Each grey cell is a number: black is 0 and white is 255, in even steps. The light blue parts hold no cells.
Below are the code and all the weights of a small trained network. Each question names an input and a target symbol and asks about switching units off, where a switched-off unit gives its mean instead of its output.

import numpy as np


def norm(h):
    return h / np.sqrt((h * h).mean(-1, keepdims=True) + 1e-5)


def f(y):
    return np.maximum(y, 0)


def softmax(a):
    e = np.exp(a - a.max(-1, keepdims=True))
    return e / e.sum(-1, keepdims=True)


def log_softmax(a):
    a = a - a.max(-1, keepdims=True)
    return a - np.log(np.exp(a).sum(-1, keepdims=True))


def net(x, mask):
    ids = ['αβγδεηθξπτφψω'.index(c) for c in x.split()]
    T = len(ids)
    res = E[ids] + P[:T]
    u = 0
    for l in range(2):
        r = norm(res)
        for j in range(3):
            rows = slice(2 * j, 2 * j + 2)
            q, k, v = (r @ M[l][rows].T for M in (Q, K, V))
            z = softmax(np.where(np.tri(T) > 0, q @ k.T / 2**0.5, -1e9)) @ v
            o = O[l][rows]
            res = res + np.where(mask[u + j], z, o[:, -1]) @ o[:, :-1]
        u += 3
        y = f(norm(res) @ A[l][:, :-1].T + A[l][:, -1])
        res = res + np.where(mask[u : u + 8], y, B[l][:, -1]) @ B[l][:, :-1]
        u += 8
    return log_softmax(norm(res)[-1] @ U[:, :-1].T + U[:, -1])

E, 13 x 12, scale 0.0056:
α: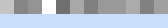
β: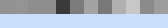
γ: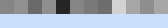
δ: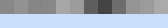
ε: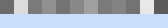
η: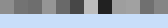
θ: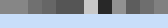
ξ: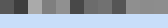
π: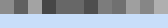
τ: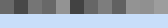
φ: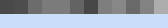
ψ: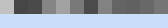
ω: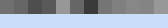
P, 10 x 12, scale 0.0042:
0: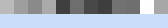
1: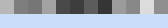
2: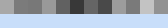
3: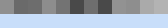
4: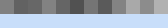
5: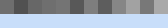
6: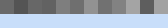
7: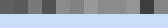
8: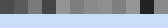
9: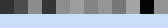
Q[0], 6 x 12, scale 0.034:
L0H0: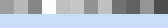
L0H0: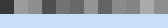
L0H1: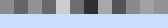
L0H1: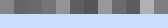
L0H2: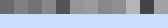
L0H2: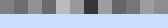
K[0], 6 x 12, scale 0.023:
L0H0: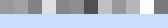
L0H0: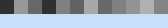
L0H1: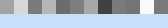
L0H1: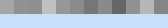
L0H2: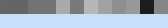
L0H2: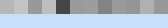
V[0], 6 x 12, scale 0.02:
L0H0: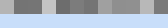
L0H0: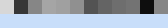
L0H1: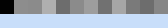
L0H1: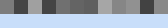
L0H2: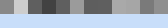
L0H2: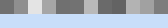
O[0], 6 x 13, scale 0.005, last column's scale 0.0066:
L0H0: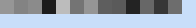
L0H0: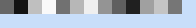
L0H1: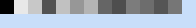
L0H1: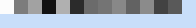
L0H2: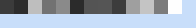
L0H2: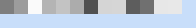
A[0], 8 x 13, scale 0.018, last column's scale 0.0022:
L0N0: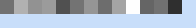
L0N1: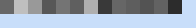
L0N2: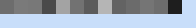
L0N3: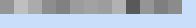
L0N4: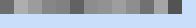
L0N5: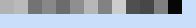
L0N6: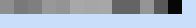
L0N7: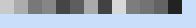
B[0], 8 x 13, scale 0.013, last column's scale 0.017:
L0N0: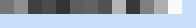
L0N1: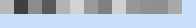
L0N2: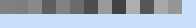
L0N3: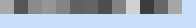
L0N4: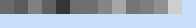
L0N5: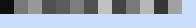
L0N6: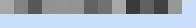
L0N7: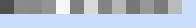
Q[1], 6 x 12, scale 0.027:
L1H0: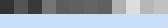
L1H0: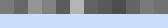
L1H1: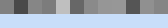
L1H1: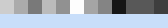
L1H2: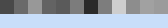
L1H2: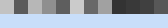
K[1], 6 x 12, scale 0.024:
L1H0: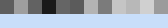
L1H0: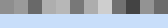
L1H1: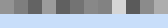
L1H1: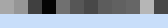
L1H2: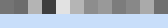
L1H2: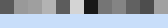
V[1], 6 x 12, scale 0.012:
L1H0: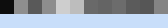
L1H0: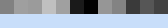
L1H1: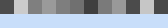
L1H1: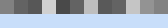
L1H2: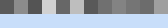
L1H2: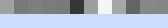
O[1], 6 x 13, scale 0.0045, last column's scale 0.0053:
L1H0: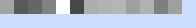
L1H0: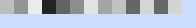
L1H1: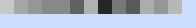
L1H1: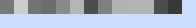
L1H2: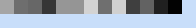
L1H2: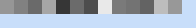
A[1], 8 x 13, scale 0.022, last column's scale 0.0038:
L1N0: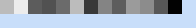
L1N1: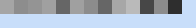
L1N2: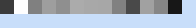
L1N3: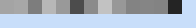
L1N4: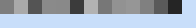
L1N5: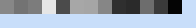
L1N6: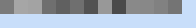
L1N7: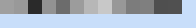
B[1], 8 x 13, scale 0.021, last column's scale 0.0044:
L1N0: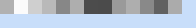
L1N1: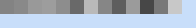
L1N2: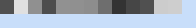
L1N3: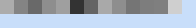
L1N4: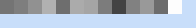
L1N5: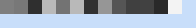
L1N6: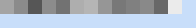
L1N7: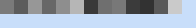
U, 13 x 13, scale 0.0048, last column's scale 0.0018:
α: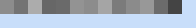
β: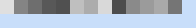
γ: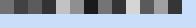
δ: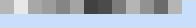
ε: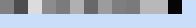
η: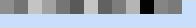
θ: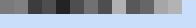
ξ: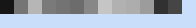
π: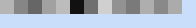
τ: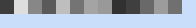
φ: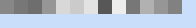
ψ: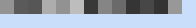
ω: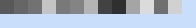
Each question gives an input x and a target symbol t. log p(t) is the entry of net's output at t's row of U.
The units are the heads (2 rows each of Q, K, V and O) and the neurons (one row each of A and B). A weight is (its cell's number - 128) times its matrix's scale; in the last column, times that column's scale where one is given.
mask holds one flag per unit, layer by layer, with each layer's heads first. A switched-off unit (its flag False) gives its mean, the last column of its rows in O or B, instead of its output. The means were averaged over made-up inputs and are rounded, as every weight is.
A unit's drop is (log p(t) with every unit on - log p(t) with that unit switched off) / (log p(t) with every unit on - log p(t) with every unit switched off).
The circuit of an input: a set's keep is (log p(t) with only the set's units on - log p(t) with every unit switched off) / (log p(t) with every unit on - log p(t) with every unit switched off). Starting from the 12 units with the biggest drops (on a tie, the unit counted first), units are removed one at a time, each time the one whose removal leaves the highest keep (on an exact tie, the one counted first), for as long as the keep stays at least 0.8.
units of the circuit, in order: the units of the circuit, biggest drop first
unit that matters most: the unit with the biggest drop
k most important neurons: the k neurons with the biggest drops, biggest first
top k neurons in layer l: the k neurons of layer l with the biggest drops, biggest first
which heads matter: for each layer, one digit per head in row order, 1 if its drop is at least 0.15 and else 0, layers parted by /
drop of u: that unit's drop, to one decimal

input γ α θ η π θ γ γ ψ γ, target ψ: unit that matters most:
L0H2
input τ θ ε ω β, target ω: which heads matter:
011 / 000
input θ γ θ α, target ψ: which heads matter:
100 / 000
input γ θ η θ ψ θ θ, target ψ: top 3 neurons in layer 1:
(L1N7; L1N4; L1N3)
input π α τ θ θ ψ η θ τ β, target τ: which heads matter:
111 / 000
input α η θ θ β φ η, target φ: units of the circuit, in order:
(L0N1; L0H2; L0N7)
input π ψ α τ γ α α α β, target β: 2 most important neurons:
(L1N6; L0N7)
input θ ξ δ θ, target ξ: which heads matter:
001 / 000
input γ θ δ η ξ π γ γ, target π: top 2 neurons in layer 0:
(L0N7; L0N3)
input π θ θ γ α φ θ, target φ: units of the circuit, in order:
(L0H2; L0N1; L0N7)
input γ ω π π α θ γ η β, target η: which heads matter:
011 / 000
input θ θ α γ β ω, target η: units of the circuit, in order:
(L0H2; L1N1; L0N3)
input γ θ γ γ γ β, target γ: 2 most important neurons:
(L0N1; L0N0)
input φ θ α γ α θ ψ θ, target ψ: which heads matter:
111 / 000
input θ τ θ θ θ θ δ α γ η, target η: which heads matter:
110 / 000
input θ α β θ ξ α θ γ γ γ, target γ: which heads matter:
011 / 100
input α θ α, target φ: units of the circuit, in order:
(L0H0; L0N1)
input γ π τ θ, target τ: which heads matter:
001 / 000
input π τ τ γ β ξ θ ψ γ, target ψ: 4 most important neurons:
(L1N7; L0N7; L1N4; L1N3)
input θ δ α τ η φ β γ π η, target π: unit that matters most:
L0H1
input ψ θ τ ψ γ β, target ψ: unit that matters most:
L1N7
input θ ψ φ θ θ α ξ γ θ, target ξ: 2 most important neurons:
(L0N5; L0N3)
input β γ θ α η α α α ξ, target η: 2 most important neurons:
(L1N1; L0N3)
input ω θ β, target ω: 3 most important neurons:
(L0N7; L1N4; L0N4)
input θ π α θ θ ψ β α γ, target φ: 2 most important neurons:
(L0N1; L0N7)
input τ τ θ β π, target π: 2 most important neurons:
(L0N0; L1N3)
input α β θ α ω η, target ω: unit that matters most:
L0H2
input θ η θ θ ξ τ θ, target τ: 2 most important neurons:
(L0N7; L1N2)
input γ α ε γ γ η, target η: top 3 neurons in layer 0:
(L0N3; L0N0; L0N5)
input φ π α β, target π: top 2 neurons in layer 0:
(L0N7; L0N0)
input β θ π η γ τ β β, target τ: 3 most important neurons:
(L0N7; L1N2; L0N5)
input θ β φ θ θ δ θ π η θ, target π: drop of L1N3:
0.2
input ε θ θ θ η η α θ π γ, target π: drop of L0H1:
0.8
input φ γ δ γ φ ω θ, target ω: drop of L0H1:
0.2
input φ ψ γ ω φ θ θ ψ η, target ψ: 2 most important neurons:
(L1N7; L0N7)
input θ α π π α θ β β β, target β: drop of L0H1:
0.7
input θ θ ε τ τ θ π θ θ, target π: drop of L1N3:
0.3
